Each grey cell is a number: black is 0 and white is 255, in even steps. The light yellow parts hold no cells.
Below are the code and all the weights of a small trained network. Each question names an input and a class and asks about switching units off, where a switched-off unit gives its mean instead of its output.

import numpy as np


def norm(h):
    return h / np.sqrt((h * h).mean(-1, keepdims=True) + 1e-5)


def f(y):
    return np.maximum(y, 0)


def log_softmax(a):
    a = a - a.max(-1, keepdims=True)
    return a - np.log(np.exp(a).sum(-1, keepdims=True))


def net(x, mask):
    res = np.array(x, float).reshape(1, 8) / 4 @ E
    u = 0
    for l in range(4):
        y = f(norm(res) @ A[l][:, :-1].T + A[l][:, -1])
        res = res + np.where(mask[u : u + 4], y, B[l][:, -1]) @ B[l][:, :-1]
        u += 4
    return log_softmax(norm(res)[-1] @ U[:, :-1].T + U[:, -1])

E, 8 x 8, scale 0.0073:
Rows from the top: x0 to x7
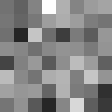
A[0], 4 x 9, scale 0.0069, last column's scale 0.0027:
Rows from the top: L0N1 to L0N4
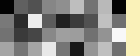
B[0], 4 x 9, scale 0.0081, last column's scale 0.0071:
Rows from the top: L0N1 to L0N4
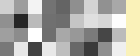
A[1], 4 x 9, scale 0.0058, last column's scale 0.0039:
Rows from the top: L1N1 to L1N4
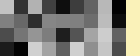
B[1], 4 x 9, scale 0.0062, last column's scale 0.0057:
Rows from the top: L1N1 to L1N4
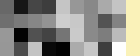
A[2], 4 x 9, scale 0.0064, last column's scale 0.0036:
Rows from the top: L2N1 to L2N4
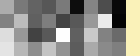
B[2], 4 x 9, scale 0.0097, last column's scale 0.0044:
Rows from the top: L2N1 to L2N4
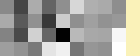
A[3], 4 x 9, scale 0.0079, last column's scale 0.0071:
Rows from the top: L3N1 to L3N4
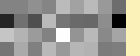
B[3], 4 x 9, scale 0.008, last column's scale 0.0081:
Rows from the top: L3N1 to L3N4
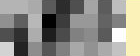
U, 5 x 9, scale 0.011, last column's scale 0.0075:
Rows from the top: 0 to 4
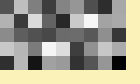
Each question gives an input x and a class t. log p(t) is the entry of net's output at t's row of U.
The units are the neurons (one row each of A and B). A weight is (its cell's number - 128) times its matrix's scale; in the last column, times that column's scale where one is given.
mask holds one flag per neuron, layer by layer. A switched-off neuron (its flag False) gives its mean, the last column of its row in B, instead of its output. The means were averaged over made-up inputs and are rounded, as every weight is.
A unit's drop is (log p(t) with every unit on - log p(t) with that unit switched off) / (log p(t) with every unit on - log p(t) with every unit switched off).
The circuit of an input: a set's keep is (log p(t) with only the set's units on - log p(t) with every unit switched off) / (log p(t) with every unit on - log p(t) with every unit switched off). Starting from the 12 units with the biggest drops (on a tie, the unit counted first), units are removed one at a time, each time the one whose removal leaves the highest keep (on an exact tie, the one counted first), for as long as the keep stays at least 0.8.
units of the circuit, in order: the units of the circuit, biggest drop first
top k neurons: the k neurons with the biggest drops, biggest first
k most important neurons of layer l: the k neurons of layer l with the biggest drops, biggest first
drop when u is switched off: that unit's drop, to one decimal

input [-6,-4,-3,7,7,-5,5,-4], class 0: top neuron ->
(L0N2)
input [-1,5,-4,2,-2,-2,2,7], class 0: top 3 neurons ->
(L0N2 L2N4 L0N1)
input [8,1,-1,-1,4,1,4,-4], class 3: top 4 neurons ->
(L0N4 L0N2 L1N4 L2N4)
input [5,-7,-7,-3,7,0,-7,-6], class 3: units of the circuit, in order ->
(L0N4 L0N2)
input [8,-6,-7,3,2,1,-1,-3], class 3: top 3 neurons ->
(L0N4 L0N2 L1N4)
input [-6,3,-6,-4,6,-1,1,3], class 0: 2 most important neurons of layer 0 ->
(L0N2 L0N1)
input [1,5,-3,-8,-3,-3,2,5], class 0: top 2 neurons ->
(L0N2 L2N4)
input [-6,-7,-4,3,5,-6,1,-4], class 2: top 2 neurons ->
(L2N3 L1N4)
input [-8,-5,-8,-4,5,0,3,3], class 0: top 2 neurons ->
(L0N2 L3N4)
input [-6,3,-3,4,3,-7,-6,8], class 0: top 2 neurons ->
(L0N2 L2N3)
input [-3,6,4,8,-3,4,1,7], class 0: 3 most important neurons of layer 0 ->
(L0N2 L0N1 L0N3)
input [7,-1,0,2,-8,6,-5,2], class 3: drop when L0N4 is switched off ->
0.2
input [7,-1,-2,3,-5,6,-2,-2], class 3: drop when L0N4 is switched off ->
0.3
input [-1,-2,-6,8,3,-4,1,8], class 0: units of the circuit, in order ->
(L0N2)
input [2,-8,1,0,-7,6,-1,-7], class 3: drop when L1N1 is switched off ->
0.0
